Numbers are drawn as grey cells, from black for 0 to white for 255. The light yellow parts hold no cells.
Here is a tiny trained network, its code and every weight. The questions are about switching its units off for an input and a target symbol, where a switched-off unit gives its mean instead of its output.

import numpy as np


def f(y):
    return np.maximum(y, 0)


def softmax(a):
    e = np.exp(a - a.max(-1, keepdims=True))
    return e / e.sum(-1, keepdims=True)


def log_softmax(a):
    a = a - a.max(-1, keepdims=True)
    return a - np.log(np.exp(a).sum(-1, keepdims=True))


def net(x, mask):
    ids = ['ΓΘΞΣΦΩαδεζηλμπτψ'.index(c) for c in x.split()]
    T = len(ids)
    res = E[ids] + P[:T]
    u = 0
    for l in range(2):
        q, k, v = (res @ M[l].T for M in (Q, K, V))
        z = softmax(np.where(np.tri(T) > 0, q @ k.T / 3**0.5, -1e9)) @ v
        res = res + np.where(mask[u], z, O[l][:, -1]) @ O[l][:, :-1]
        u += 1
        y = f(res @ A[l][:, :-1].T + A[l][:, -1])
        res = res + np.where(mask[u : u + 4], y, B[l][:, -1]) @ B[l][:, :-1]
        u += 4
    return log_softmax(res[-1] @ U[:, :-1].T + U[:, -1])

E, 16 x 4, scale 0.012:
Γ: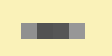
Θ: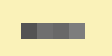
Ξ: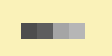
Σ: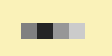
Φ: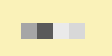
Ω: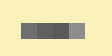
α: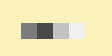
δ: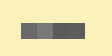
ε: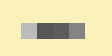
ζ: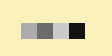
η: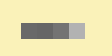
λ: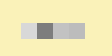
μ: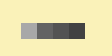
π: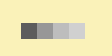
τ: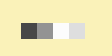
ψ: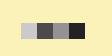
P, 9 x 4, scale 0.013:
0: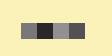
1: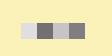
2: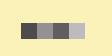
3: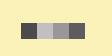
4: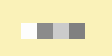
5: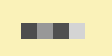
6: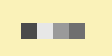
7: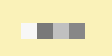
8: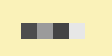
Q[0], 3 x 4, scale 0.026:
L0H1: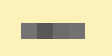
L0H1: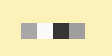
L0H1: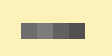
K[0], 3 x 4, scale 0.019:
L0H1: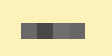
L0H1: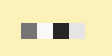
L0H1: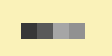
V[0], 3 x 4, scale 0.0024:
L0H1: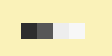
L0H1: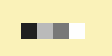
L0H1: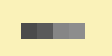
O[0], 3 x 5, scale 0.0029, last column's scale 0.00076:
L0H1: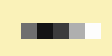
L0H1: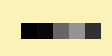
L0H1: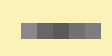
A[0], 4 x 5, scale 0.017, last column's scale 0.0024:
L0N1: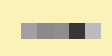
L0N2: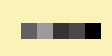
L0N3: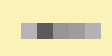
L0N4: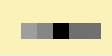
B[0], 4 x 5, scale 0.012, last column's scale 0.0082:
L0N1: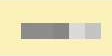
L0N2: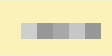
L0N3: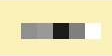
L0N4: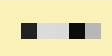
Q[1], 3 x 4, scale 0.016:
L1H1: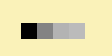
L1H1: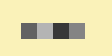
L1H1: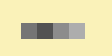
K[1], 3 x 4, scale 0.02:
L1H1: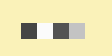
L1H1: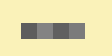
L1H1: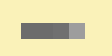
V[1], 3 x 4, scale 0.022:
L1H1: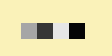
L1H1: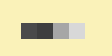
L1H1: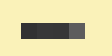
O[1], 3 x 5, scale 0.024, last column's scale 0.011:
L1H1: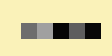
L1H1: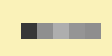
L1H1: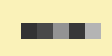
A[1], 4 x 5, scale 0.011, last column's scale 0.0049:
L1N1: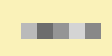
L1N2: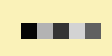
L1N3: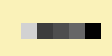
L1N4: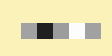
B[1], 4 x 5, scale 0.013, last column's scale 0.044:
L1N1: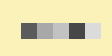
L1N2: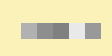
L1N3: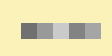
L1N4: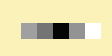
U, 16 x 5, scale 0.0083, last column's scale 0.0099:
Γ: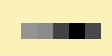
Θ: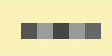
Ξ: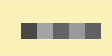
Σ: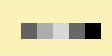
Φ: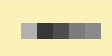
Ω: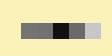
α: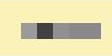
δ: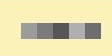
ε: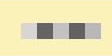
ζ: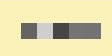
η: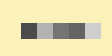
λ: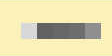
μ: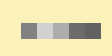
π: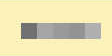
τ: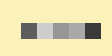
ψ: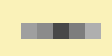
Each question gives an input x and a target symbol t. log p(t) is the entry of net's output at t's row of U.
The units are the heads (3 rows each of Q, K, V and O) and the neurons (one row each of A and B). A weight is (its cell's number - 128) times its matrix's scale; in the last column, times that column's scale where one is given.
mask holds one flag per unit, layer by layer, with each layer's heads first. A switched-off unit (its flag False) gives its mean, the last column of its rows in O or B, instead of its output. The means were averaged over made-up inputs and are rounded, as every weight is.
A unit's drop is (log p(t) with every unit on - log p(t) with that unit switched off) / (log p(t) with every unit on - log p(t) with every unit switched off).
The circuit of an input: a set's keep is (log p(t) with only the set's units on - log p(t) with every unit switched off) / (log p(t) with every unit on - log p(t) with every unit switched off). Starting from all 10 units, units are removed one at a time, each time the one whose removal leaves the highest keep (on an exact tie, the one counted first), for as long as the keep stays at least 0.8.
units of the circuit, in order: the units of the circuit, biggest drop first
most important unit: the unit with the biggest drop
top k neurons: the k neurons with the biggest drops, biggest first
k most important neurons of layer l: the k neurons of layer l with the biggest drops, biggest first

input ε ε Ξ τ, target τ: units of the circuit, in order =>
L1H1; L0N3
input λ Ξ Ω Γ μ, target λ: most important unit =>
L1N4
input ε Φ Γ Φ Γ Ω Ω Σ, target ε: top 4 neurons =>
L0N3; L1N4; L1N3; L0N1
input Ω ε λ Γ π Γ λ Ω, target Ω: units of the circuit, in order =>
L0N3; L1H1
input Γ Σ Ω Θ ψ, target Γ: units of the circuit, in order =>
L0N1; L0N3; L1H1
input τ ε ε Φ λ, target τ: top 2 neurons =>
L1N4; L0N3
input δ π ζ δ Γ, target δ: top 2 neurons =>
L0N3; L1N2
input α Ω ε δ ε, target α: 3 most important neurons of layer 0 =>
L0N3; L0N4; L0N2
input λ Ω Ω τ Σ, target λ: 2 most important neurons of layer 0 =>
L0N3; L0N4
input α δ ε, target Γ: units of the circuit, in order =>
L1H1; L0N4; L0N1
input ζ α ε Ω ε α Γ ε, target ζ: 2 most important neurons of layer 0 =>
L0N4; L0N1
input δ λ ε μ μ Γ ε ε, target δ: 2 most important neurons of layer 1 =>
L1N2; L1N1
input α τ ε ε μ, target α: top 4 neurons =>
L0N1; L0N3; L1N1; L0N4
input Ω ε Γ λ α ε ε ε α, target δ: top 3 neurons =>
L1N4; L0N3; L1N1
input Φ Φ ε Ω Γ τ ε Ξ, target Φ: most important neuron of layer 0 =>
L0N3
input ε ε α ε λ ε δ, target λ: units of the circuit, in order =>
L1N4; L1H1
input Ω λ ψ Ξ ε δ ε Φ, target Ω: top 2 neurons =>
L0N3; L1N1
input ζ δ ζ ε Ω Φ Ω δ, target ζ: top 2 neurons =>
L1N4; L1N1
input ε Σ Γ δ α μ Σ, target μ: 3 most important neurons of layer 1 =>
L1N4; L1N3; L1N2
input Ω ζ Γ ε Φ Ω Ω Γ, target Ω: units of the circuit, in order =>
L1H1
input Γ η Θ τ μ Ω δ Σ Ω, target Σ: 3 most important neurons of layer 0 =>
L0N4; L0N3; L0N1
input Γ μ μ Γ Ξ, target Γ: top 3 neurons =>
L0N3; L1N4; L0N1
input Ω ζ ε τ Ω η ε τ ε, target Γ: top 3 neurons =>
L0N4; L0N1; L0N3
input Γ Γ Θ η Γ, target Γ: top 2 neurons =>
L1N4; L0N3
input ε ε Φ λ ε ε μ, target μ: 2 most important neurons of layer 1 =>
L1N1; L1N2
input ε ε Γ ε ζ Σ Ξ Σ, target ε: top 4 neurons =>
L0N3; L1N4; L1N3; L1N1
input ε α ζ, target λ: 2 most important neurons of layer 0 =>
L0N3; L0N4
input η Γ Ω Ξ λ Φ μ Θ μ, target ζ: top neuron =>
L0N3
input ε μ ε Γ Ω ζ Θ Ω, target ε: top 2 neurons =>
L1N4; L1N3
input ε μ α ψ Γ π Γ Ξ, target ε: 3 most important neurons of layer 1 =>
L1N4; L1N3; L1N1
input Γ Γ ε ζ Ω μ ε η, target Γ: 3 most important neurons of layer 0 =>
L0N3; L0N1; L0N2
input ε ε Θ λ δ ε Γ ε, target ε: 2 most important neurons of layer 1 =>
L1N4; L1N3
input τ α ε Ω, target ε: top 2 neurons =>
L1N4; L0N1
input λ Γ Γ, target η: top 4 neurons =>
L1N4; L0N3; L0N4; L0N1
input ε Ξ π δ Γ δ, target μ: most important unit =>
L1N4
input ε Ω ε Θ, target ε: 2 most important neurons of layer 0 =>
L0N4; L0N1
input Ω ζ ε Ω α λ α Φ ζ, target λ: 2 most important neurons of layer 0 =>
L0N3; L0N1
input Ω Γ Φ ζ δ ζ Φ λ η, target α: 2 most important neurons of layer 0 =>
L0N1; L0N2
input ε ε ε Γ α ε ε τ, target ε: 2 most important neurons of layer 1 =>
L1N4; L1N3
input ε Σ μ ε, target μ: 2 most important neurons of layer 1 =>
L1N4; L1N3
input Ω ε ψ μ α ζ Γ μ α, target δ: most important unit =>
L1N4
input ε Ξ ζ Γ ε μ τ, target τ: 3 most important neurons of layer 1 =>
L1N1; L1N4; L1N2
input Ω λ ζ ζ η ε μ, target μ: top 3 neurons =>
L1N1; L0N3; L0N2
